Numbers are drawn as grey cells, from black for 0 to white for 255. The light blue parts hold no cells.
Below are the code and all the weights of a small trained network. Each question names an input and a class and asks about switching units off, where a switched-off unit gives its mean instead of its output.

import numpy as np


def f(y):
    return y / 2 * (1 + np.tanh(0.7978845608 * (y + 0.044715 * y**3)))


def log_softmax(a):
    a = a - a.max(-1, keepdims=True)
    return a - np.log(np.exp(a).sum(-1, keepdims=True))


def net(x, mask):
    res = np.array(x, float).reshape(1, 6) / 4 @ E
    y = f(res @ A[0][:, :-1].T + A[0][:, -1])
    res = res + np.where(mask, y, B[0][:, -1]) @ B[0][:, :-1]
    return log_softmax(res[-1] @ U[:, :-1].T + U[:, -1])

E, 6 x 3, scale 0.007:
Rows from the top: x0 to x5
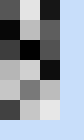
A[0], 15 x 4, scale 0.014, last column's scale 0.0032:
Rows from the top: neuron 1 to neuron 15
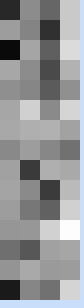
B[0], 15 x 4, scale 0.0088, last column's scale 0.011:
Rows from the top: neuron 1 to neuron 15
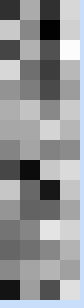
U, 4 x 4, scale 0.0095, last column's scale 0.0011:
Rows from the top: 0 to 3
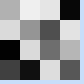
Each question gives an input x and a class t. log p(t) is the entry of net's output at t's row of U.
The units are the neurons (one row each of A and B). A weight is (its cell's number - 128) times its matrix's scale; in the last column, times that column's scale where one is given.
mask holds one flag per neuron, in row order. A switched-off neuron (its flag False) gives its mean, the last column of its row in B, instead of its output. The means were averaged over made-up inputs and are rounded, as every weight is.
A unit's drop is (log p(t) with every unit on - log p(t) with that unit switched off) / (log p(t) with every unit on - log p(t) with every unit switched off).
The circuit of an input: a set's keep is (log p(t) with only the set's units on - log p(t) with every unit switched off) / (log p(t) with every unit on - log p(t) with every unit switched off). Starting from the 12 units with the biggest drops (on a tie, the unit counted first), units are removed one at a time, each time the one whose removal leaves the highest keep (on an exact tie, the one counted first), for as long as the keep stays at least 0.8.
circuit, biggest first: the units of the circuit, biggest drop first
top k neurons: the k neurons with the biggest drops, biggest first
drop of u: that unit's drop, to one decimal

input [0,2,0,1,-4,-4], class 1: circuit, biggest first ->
[neuron 2; neuron 10; neuron 9]
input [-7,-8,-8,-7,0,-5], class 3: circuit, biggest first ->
[neuron 9]
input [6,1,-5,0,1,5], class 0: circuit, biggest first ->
[neuron 6; neuron 7]
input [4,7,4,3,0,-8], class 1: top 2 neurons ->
[neuron 2; neuron 10]
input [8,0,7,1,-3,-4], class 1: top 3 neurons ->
[neuron 2; neuron 10; neuron 4]
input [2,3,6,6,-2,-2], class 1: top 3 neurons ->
[neuron 2; neuron 10; neuron 4]
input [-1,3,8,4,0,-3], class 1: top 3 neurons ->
[neuron 2; neuron 10; neuron 9]
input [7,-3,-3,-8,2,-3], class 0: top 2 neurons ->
[neuron 9; neuron 15]
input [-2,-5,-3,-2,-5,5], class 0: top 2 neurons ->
[neuron 7; neuron 15]
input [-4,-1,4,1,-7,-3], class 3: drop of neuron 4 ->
0.2
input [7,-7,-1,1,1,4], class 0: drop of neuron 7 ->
0.2
